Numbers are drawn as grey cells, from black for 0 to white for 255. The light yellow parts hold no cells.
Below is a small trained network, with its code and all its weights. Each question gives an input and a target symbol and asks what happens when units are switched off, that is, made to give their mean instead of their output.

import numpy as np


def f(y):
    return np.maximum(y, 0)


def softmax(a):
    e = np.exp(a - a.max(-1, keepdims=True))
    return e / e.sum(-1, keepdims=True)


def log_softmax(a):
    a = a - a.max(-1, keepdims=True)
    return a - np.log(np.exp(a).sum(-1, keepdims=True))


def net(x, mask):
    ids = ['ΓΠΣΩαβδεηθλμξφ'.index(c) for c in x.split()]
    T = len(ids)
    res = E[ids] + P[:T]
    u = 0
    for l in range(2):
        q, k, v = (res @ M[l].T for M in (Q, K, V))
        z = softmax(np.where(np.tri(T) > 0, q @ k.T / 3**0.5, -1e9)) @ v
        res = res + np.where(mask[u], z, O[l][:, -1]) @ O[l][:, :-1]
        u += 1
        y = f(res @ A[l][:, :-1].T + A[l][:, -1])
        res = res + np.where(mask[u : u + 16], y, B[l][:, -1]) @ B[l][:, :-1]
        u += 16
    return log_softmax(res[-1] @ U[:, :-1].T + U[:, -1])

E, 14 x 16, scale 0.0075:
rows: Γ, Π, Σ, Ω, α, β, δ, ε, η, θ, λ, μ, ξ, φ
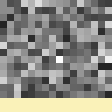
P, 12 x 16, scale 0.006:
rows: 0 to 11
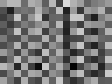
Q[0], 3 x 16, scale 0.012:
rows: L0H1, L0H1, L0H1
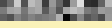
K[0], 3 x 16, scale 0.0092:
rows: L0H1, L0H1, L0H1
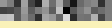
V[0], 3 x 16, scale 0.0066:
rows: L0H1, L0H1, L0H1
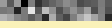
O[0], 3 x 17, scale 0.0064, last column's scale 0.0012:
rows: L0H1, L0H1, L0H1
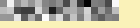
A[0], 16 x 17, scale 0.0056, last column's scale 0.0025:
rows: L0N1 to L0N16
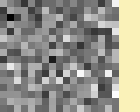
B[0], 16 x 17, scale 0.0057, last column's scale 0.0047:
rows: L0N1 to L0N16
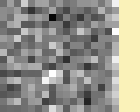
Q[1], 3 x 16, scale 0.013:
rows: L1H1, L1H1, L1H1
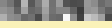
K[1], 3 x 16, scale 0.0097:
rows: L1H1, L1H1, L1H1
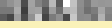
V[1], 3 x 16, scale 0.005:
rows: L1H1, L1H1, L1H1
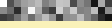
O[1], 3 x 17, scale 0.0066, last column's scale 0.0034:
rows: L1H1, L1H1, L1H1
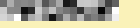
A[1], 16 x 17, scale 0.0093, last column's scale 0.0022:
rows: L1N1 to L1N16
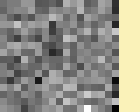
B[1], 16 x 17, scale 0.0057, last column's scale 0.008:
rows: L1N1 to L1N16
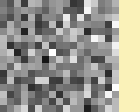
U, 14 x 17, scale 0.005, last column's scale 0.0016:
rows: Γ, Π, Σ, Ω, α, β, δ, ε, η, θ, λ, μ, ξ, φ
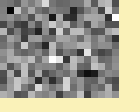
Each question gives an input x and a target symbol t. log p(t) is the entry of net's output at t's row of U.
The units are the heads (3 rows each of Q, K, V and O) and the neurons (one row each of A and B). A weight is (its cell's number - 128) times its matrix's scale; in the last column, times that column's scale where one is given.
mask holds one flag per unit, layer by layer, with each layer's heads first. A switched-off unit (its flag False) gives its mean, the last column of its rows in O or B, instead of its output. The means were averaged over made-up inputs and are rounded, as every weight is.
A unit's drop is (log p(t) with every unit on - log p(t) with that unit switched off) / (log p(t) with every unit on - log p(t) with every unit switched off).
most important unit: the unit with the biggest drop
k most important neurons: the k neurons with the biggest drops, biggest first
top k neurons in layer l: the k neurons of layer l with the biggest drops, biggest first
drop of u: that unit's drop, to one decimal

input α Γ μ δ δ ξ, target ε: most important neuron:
[L0N3]
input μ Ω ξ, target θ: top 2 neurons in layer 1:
[L1N6 L1N15]
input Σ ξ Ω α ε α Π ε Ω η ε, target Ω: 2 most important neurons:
[L1N3 L0N11]
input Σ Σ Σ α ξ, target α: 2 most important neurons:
[L0N11 L1N15]
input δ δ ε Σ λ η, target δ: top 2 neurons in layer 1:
[L1N14 L1N11]
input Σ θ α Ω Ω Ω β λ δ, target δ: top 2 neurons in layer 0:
[L0N11 L0N8]
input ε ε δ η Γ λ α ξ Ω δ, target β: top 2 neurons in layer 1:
[L1N9 L1N1]
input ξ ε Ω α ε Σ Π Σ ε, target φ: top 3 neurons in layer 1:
[L1N8 L1N7 L1N13]
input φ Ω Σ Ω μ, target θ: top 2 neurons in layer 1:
[L1N6 L1N15]
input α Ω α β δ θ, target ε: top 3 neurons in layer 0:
[L0N3 L0N11 L0N13]
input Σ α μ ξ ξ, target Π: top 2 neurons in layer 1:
[L1N1 L1N2]
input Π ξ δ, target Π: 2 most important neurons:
[L1N1 L0N15]
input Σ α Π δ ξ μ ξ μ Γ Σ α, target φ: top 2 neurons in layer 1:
[L1N8 L1N7]
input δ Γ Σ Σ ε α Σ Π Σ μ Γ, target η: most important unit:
L0H1
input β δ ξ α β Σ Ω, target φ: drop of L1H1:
0.5
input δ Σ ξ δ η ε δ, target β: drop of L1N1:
0.4
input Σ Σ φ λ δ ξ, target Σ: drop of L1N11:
0.1
